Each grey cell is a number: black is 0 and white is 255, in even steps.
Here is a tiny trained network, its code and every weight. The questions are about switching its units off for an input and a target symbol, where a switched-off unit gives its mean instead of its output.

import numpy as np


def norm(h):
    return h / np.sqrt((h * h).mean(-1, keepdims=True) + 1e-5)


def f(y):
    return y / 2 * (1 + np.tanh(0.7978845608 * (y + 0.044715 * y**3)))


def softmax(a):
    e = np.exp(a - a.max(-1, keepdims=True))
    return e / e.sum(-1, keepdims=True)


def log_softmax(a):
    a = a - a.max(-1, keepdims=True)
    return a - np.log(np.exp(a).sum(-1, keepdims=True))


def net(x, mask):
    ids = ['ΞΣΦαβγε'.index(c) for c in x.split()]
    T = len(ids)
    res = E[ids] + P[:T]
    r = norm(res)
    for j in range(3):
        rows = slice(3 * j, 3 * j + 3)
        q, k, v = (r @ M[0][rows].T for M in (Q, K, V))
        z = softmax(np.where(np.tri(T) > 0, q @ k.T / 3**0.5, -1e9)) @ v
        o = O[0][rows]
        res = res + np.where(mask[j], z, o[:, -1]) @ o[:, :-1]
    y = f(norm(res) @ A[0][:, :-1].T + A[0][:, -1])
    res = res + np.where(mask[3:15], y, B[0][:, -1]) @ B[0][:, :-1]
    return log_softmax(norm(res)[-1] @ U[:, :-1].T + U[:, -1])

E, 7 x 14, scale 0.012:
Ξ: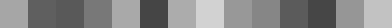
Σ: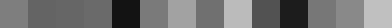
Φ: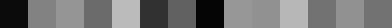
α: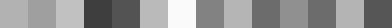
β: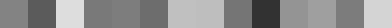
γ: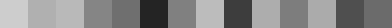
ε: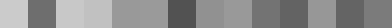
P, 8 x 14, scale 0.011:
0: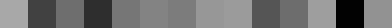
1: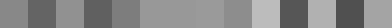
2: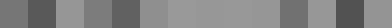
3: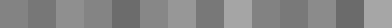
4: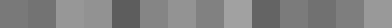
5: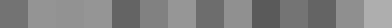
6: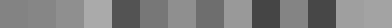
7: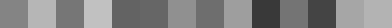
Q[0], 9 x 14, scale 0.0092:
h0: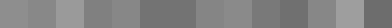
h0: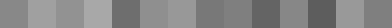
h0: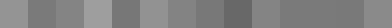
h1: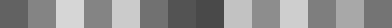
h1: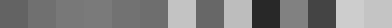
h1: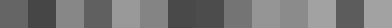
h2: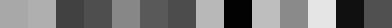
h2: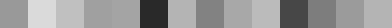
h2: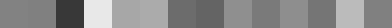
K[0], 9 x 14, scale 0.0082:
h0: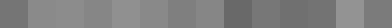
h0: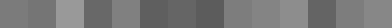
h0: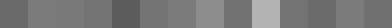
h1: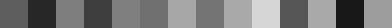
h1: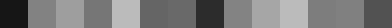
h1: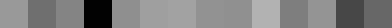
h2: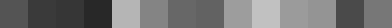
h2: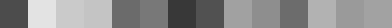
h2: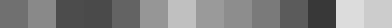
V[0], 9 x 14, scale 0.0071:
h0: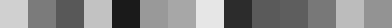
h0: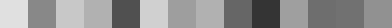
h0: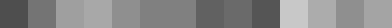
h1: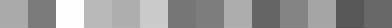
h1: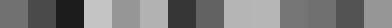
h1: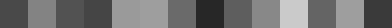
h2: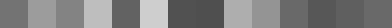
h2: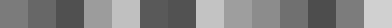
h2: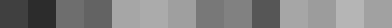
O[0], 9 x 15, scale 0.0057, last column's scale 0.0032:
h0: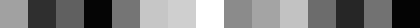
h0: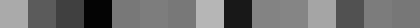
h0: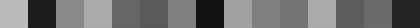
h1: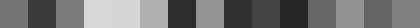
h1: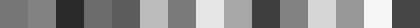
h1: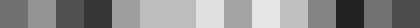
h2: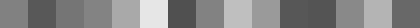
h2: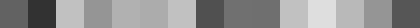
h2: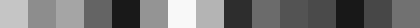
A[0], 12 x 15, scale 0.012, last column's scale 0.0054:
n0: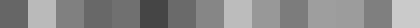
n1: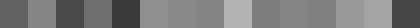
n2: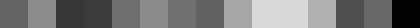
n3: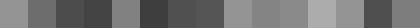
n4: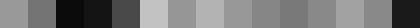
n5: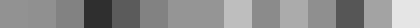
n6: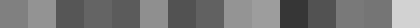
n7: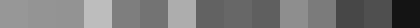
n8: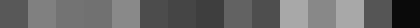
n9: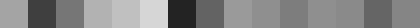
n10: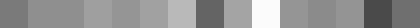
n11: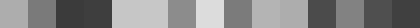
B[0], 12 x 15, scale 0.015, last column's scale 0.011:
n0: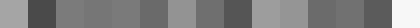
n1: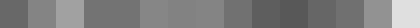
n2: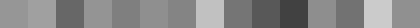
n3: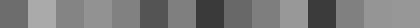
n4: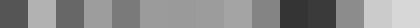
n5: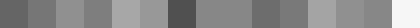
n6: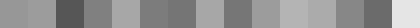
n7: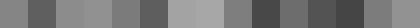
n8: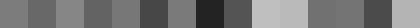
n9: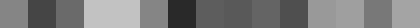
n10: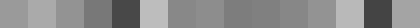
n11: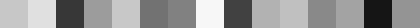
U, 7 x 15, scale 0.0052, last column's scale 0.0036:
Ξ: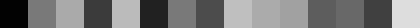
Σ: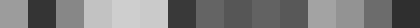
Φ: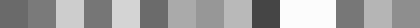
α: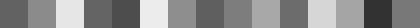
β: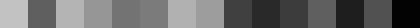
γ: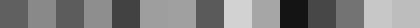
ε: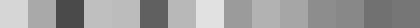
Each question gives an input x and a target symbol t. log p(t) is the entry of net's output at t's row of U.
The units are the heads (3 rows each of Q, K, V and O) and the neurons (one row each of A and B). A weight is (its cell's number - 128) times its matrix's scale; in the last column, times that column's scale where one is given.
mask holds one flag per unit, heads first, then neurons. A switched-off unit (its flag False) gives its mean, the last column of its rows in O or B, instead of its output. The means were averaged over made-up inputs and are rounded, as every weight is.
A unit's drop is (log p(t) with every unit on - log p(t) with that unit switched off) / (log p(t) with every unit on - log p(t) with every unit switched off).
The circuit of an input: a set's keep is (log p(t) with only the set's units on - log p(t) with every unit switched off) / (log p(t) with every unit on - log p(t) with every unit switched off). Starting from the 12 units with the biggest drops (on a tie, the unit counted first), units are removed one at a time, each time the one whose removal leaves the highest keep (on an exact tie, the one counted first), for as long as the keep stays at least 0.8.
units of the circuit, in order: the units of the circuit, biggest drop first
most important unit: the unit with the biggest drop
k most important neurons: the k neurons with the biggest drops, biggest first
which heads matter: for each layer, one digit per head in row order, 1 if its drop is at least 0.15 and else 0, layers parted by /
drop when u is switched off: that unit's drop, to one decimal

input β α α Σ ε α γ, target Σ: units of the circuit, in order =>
[h2, n9]
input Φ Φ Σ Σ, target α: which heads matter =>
110
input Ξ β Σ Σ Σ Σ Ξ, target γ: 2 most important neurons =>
[n4, n6]
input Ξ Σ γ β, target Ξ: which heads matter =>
011
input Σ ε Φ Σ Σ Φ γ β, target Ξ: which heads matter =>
101
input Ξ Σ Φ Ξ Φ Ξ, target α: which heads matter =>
110
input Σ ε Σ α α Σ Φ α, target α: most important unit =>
h1
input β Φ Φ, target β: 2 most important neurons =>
[n2, n7]
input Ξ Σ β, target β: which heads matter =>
011
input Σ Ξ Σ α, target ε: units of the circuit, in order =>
[n11, h0]
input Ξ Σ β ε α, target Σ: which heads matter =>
010
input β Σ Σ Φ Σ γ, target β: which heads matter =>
001
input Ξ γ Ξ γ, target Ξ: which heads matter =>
011
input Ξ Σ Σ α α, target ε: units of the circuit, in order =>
[h0, n11]
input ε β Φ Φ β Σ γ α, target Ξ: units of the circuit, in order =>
[h2]
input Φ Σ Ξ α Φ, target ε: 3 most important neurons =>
[n2, n6, n0]
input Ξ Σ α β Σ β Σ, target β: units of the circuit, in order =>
[h2, h0]
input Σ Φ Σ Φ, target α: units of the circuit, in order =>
[n10, h1]
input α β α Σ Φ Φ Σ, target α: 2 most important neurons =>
[n4, n1]
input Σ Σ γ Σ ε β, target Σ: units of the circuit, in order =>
[h1, h2]
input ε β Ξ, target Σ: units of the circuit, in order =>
[h1]
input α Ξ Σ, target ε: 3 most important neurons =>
[n6, n1, n5]
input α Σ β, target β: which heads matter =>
010
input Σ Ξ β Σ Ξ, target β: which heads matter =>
111
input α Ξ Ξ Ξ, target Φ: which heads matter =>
111
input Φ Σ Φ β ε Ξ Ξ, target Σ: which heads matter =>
101
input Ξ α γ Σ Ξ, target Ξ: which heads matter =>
011
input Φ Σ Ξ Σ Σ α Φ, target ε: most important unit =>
h2
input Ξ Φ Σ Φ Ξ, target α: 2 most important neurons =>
[n10, n4]
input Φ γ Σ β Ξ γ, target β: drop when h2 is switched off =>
0.8
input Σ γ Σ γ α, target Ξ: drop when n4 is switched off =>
0.0
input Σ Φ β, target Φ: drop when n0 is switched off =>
0.1
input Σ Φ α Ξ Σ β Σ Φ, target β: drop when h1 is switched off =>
0.7
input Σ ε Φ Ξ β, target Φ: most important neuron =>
[n4]
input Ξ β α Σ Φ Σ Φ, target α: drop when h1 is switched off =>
0.8
